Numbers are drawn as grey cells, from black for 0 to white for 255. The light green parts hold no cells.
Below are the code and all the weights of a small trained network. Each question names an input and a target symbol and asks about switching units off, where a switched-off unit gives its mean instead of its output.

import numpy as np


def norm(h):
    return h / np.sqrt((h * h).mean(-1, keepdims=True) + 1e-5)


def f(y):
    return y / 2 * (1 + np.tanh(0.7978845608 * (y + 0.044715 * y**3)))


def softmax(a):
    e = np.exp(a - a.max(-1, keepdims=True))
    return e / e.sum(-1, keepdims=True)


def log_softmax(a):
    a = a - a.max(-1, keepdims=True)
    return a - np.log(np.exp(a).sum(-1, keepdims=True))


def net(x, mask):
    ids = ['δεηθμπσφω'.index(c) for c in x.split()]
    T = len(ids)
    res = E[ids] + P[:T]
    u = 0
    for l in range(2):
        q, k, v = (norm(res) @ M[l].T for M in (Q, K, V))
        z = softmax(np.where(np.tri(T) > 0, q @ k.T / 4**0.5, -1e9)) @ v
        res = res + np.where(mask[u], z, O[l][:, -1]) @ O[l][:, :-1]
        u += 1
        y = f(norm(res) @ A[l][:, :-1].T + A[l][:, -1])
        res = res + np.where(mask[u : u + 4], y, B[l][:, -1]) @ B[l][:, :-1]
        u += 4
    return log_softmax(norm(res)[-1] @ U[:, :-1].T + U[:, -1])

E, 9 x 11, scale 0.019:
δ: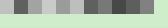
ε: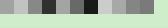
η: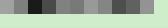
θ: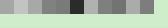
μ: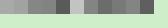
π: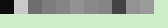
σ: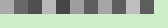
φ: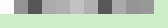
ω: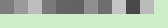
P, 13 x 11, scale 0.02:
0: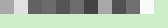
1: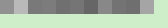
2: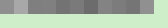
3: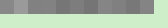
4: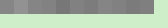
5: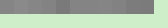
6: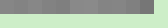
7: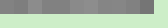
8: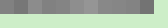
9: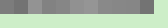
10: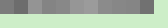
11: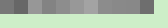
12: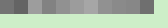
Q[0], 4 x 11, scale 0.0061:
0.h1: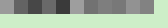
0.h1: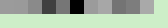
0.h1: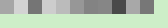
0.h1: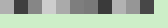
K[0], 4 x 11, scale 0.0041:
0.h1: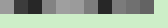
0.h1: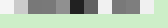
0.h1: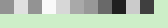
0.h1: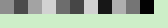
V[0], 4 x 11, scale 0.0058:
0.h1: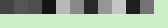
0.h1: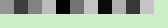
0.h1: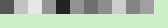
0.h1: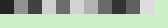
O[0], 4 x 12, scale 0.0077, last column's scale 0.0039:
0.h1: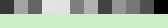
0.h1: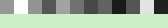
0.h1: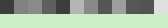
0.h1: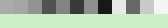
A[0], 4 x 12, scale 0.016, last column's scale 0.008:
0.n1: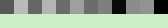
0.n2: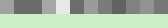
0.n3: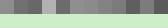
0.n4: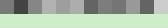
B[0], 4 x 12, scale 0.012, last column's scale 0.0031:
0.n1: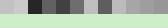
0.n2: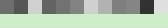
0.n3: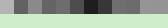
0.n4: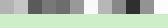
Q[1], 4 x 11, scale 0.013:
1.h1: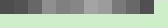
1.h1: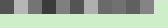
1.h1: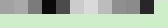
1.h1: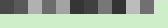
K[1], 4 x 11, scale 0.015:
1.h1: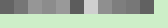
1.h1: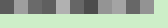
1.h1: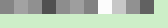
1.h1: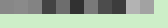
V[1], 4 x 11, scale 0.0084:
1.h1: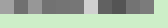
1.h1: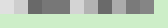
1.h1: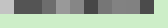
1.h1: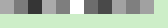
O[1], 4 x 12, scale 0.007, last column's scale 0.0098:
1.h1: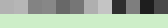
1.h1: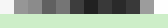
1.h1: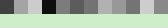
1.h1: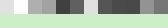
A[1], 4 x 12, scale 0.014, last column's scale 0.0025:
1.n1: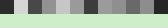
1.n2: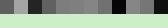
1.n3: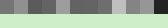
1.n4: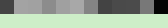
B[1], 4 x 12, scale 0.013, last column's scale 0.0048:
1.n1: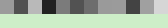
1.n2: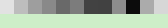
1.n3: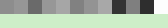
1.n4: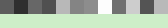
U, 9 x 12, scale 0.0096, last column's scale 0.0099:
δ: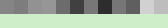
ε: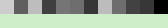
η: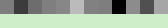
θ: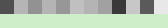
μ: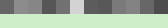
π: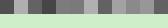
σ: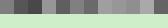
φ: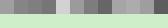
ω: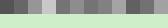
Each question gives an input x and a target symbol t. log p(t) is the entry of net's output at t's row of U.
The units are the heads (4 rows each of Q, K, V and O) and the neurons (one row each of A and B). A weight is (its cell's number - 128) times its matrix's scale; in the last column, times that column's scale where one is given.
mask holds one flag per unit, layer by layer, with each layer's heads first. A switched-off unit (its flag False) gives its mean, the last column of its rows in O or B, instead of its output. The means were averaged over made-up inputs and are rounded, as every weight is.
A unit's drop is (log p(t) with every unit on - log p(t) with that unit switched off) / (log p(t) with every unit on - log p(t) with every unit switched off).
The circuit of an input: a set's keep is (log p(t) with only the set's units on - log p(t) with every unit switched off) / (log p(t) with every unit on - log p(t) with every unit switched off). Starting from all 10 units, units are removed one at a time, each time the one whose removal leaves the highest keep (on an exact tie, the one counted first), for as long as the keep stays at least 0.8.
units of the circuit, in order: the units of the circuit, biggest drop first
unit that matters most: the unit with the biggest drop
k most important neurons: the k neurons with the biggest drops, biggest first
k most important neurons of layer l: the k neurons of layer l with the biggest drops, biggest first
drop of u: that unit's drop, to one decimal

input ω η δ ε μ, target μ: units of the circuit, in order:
1.h1, 0.n4, 1.n1
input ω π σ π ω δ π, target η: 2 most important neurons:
1.n4, 0.n4
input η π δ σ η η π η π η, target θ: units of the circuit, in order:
0.h1, 0.n2, 1.h1
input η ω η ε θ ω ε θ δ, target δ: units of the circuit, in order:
1.n3, 0.n3
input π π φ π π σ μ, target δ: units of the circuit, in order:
1.n3, 1.n4
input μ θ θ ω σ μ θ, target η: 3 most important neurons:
0.n4, 0.n1, 1.n2
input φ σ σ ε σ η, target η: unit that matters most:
1.h1
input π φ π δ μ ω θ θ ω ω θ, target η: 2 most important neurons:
0.n4, 1.n2
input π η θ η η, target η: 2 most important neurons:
0.n2, 0.n4
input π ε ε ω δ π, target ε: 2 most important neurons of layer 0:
0.n4, 0.n2
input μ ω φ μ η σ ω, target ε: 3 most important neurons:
1.n4, 1.n3, 0.n4
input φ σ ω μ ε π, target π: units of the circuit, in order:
1.h1, 0.n1
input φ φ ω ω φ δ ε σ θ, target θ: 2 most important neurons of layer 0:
0.n4, 0.n2
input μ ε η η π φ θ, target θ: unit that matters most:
1.h1
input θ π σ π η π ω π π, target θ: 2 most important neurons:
0.n4, 1.n1
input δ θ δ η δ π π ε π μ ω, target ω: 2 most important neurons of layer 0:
0.n4, 0.n2
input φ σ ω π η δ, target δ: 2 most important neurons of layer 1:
1.n3, 1.n4
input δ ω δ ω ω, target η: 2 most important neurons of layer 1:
1.n4, 1.n2
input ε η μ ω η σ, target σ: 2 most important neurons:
0.n4, 1.n2
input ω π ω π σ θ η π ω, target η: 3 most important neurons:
1.n4, 1.n2, 1.n1
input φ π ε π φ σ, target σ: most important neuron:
0.n4
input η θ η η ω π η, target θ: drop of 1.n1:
0.1
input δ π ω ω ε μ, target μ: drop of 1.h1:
0.3
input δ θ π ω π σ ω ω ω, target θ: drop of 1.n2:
0.1
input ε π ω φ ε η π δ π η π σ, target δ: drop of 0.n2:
0.2
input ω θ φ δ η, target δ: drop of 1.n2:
0.1
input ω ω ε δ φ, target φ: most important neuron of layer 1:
1.n1
